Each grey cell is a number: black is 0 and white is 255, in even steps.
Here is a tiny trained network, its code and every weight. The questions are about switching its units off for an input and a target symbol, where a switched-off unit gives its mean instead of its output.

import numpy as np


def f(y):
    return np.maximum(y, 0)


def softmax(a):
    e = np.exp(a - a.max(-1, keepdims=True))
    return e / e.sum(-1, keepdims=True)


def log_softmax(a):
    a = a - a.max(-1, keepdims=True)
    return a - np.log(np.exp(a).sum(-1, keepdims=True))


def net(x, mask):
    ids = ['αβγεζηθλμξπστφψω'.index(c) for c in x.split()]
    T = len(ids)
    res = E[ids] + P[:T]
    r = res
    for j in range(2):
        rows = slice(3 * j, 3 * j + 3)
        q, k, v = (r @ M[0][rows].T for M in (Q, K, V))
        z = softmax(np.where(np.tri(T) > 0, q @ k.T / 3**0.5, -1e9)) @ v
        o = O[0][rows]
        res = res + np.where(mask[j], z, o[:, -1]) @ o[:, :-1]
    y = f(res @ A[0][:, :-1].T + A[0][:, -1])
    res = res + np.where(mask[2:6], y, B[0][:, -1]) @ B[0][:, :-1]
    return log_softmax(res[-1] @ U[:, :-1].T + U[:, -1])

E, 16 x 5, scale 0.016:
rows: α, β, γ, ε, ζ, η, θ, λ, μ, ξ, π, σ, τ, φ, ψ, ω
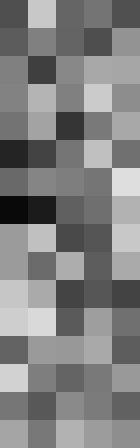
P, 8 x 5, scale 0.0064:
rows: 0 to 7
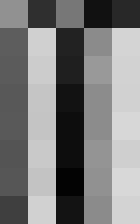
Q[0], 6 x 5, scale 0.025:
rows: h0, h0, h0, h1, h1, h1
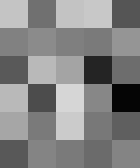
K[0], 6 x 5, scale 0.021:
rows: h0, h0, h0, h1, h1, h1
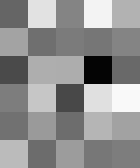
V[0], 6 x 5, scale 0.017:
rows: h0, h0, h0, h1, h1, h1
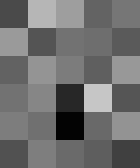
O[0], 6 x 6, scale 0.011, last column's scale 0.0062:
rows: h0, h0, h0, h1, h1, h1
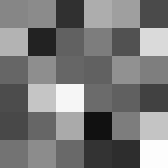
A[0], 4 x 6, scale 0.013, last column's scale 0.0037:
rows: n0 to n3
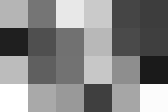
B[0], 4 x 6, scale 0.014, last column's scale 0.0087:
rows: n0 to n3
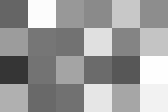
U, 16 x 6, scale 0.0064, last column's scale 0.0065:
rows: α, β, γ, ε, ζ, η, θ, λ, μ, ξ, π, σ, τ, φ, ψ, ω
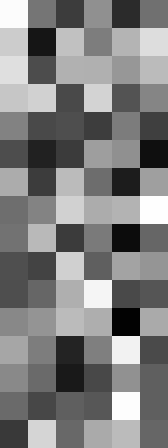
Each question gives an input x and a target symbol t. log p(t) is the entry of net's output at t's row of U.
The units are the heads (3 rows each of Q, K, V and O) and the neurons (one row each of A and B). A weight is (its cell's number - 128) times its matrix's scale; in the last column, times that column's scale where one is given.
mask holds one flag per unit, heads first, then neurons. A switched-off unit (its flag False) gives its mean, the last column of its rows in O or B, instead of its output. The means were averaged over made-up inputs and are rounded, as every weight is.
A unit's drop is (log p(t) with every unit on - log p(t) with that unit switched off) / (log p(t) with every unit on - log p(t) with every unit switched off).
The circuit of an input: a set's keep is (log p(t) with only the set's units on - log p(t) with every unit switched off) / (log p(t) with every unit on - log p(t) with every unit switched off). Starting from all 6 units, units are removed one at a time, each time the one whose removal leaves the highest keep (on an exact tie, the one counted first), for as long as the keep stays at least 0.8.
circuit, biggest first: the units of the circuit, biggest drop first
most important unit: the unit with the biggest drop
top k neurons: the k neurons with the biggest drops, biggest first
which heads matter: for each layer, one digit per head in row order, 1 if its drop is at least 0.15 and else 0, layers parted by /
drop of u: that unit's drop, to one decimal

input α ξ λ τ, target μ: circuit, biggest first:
(h1; h0)
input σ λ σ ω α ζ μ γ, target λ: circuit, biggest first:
(h1)
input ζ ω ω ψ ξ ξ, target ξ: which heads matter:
01
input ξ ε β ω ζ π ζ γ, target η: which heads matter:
01
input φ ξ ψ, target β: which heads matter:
11
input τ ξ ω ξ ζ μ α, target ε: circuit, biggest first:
(h1; n2)
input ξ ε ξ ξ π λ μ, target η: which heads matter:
01
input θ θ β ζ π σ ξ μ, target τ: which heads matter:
01
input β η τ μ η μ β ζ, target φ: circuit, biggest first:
(h1; h0; n3)
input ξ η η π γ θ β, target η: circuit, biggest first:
(h1; n2)
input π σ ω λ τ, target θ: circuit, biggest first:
(h1; h0)
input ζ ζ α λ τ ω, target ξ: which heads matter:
01
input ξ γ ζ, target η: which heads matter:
01
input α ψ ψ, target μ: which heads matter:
11
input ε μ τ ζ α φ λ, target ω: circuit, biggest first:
(h0; h1)
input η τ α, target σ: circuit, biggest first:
(h1)
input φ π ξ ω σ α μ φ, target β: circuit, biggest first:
(h0; h1)
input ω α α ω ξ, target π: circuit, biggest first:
(h1; n2)
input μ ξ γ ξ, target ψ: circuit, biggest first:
(h1; h0)
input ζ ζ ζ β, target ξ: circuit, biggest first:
(h1)
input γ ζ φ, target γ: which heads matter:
10
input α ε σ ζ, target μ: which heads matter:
01
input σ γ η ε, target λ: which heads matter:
11
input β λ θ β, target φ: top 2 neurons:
(n2; n3)
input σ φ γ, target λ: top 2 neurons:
(n2; n0)
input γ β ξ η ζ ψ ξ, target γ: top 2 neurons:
(n3; n2)
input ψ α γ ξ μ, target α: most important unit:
h0
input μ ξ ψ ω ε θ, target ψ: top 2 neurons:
(n2; n1)
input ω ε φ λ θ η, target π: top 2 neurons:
(n2; n1)
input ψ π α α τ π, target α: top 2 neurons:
(n2; n3)
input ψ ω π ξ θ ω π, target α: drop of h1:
0.2
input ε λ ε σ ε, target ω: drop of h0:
0.1
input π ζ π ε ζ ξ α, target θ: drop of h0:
0.5
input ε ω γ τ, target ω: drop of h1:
0.6
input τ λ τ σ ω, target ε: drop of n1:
-0.1
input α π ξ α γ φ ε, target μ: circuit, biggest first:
(h1)
